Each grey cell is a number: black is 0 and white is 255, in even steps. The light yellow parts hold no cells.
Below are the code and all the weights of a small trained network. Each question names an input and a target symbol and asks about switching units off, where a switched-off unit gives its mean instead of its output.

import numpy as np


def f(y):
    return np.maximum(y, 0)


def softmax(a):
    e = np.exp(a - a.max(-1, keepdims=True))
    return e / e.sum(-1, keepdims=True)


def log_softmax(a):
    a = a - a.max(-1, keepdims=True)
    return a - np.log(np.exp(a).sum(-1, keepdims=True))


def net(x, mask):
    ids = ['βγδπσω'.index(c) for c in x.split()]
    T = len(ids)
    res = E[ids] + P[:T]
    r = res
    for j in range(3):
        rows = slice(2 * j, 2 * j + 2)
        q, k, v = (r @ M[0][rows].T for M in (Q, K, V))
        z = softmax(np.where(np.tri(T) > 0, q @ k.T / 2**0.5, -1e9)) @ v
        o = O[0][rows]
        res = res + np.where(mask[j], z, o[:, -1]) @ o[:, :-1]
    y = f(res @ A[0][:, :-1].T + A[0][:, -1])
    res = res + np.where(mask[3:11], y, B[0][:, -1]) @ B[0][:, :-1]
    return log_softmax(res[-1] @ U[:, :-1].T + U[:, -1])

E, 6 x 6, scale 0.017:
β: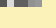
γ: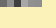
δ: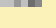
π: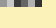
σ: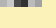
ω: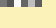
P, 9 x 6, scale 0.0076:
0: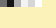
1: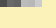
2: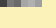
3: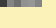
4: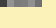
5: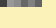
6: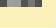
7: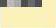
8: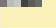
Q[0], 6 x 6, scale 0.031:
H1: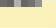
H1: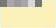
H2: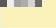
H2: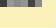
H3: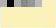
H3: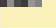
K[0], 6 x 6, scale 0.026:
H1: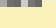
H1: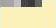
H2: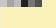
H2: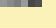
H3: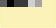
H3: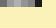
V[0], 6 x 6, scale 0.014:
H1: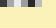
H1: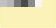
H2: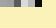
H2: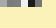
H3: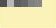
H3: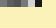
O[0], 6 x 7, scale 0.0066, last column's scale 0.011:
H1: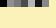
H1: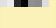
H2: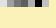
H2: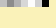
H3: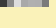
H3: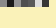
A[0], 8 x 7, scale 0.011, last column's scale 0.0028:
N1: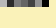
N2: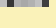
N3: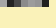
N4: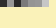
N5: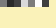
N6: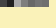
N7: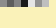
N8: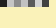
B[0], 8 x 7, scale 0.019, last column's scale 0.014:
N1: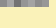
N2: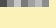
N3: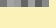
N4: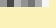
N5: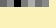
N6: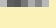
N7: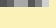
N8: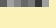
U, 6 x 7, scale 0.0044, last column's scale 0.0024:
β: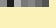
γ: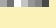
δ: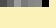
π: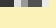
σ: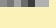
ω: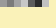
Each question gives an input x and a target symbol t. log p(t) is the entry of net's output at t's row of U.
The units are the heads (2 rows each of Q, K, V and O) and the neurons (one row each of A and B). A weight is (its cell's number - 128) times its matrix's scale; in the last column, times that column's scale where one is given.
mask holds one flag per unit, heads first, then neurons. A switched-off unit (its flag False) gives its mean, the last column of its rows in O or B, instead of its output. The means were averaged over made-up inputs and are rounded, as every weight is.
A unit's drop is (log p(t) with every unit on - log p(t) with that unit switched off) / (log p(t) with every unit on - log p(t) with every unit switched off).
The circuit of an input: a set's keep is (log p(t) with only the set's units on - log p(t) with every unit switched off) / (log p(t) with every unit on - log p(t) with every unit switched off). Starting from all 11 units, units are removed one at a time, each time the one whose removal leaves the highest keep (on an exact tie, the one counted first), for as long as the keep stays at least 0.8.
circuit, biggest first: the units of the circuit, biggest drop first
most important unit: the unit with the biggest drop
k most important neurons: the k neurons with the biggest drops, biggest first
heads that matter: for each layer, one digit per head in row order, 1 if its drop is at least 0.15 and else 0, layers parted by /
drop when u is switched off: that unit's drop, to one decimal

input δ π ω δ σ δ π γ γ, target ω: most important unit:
H2
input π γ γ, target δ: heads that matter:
101
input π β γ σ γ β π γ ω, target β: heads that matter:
111
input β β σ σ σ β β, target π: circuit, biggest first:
(H3 N8 H2)
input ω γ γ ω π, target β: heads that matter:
101
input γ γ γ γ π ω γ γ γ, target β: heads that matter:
101
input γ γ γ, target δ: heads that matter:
111
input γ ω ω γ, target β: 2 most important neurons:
(N6 N4)
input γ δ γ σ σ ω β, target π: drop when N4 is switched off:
0.2
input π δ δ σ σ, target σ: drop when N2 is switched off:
0.0
